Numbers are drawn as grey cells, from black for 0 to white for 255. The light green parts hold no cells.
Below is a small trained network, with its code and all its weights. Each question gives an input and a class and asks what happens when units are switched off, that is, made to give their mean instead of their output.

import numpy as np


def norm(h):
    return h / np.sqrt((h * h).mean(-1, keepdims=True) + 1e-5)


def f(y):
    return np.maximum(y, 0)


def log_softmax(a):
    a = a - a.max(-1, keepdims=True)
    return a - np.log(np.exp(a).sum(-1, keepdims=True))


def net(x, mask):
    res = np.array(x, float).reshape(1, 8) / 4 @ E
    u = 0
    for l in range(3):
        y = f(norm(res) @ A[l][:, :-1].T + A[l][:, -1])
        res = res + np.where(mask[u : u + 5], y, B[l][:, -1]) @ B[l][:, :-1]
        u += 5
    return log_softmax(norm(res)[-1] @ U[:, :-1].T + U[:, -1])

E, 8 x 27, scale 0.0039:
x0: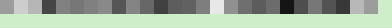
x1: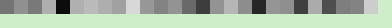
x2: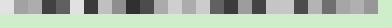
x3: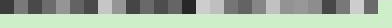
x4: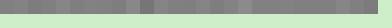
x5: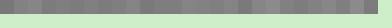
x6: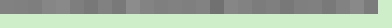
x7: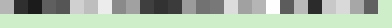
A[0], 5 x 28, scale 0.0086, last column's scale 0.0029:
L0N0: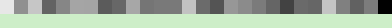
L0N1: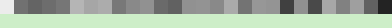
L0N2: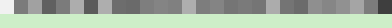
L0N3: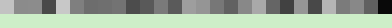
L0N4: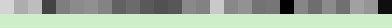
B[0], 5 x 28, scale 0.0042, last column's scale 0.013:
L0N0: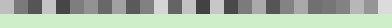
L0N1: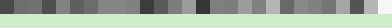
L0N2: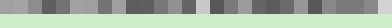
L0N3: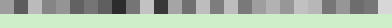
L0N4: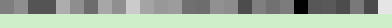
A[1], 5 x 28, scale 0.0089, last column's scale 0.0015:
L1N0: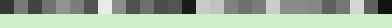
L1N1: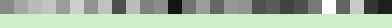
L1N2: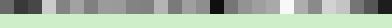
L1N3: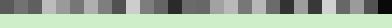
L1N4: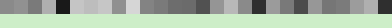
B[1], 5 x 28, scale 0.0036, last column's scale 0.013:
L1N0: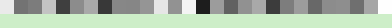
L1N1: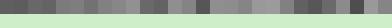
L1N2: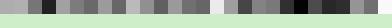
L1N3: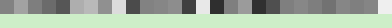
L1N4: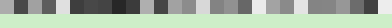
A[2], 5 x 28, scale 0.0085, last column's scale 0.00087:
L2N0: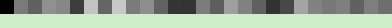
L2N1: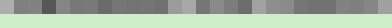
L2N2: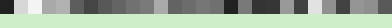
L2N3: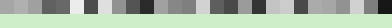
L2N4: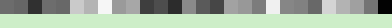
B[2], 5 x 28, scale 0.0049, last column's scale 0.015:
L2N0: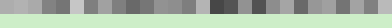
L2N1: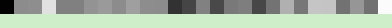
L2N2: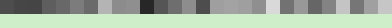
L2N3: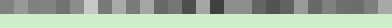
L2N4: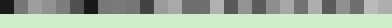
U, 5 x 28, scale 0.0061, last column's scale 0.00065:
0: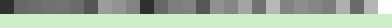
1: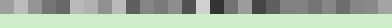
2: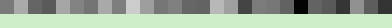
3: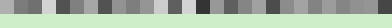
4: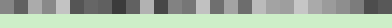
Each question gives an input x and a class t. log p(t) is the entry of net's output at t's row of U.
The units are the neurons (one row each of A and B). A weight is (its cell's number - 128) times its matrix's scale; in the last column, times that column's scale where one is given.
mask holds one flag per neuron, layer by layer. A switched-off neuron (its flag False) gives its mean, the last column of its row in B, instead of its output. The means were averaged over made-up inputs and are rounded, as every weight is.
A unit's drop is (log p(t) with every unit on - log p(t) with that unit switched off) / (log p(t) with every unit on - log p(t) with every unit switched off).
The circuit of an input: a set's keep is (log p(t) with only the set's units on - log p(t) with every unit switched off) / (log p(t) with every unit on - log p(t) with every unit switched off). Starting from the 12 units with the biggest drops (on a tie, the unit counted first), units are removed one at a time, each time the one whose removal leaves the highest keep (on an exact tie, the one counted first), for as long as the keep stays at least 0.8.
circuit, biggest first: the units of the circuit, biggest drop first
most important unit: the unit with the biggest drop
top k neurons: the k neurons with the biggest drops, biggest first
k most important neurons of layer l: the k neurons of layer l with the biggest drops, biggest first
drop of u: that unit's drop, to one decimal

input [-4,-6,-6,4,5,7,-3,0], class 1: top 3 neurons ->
L1N3, L1N4, L2N0
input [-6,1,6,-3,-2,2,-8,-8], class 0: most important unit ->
L2N2
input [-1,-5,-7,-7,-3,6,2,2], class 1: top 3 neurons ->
L1N3, L1N0, L2N0
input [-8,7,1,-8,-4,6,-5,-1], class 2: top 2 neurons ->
L1N2, L1N0
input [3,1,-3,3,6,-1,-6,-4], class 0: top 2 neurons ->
L2N2, L1N2
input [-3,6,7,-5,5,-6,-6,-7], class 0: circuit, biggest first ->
L2N2, L1N0
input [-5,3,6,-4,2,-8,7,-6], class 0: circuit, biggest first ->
L2N2, L1N0
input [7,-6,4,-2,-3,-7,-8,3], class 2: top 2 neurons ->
L0N4, L1N4
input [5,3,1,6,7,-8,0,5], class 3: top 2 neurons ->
L1N0, L1N2
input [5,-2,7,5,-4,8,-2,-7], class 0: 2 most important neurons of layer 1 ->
L1N3, L1N2
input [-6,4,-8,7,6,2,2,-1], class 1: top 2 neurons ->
L1N3, L2N0
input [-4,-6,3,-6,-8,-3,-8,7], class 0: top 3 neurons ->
L0N1, L1N0, L1N4
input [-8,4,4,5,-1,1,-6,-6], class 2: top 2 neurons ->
L1N2, L0N1
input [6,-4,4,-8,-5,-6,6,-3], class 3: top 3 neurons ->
L0N0, L1N2, L1N3
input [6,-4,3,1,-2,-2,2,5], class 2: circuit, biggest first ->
L0N4
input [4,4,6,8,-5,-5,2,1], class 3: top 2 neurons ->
L1N0, L1N3
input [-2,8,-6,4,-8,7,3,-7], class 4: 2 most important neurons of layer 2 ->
L2N4, L2N0
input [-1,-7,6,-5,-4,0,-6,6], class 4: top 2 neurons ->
L0N3, L1N3
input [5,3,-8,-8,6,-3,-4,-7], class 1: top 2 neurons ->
L2N0, L1N0
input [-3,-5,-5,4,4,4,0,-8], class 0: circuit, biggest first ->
L2N2, L1N4
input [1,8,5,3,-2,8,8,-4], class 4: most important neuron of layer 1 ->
L1N4
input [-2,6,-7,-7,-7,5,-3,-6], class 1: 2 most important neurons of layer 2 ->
L2N0, L2N4
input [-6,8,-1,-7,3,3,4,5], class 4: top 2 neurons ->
L1N4, L1N0
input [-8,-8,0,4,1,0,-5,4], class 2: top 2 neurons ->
L1N2, L1N4
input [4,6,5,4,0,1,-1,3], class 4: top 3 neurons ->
L1N4, L1N3, L1N2
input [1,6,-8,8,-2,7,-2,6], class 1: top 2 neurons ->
L1N3, L2N0
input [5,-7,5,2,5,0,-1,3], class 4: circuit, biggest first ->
L0N3
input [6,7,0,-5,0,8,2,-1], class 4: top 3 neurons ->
L1N4, L1N2, L1N0
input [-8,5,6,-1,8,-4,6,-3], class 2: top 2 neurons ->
L1N2, L1N3
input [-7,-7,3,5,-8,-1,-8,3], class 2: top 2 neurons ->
L1N2, L1N4
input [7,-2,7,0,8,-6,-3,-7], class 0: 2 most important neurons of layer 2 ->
L2N2, L2N0
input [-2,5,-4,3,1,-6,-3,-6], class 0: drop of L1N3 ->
0.1
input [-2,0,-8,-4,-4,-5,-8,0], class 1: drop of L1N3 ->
0.0
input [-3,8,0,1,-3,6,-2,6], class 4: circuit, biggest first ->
L1N4
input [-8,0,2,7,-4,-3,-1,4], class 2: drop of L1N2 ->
1.5
